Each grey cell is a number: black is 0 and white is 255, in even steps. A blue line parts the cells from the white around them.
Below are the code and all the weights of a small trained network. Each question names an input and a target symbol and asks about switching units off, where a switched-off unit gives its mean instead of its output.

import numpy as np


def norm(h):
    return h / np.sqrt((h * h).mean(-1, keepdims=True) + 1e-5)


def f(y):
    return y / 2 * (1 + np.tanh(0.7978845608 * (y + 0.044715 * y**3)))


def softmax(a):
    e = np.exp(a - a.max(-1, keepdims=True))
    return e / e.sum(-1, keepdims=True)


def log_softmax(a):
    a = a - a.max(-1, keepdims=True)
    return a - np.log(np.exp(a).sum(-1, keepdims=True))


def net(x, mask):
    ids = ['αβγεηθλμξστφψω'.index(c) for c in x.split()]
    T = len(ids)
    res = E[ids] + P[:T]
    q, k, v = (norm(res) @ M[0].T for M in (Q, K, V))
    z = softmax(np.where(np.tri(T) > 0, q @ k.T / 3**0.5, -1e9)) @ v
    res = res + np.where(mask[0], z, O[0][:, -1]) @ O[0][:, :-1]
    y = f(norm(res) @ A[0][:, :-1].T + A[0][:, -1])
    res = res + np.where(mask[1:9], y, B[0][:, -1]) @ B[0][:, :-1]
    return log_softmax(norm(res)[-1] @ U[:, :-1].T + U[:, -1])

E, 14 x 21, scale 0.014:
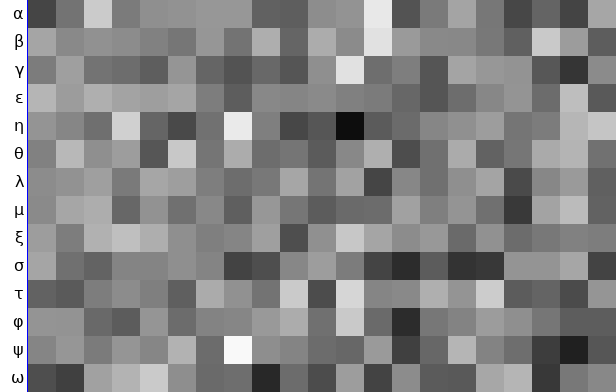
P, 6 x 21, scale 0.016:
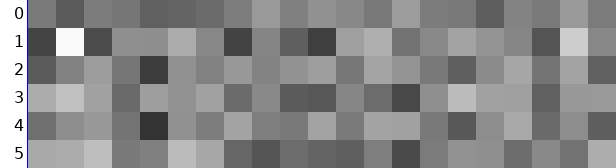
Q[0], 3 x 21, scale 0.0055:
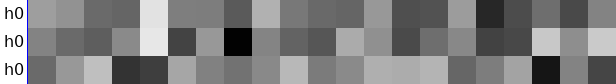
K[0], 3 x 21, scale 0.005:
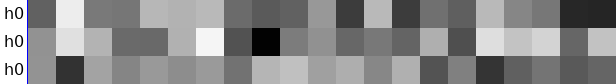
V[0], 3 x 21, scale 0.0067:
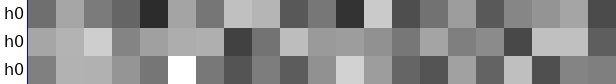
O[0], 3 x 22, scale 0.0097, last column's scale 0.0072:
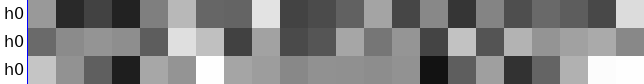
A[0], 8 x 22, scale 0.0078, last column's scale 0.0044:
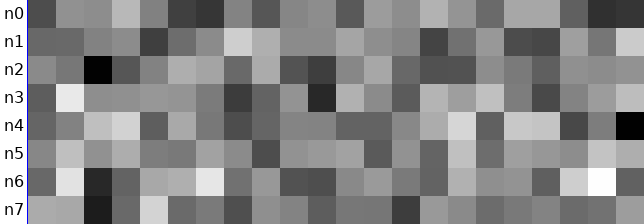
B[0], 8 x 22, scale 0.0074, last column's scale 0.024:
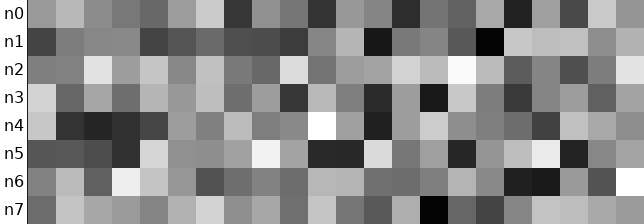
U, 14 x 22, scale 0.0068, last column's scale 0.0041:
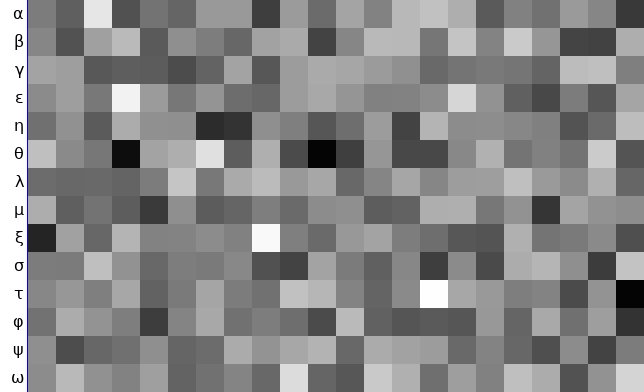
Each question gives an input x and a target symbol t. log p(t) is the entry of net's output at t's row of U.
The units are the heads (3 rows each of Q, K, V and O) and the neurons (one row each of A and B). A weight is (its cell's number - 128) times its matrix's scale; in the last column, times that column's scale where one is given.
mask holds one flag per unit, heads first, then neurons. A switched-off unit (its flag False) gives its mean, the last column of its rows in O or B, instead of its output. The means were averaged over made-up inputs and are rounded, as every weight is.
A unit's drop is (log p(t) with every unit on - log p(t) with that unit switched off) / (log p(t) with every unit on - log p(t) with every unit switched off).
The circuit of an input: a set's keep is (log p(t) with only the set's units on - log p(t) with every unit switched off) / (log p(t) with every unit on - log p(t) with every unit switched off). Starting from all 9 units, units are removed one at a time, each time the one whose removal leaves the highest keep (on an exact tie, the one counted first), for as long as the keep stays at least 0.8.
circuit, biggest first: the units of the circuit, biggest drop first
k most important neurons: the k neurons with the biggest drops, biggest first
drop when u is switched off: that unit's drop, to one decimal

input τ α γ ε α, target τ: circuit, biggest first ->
[h0, n4, n0, n6]
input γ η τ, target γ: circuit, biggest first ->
[h0, n2]
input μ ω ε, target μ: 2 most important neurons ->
[n4, n2]
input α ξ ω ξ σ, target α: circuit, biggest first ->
[n6, n2, n5]
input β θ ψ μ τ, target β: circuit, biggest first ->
[h0, n6]
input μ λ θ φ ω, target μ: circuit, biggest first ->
[h0, n4, n2]
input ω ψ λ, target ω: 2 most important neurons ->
[n5, n6]
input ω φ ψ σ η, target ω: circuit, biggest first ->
[h0, n5]
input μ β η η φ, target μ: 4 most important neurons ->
[n4, n2, n6, n5]
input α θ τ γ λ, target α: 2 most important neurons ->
[n6, n1]
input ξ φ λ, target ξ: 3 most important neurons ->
[n5, n2, n1]
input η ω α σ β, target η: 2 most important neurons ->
[n0, n2]
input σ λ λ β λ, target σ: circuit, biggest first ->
[h0, n2, n6]
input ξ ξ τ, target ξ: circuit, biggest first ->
[h0, n5, n2]
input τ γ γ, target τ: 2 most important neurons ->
[n4, n0]
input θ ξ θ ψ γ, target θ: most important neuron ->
[n6]
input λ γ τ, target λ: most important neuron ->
[n5]
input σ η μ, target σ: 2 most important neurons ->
[n2, n6]
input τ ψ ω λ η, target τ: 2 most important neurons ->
[n4, n0]
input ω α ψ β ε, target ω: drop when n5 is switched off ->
0.2
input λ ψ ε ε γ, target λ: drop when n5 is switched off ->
0.6
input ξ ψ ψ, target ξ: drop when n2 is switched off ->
0.3
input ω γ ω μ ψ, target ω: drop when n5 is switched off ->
0.2
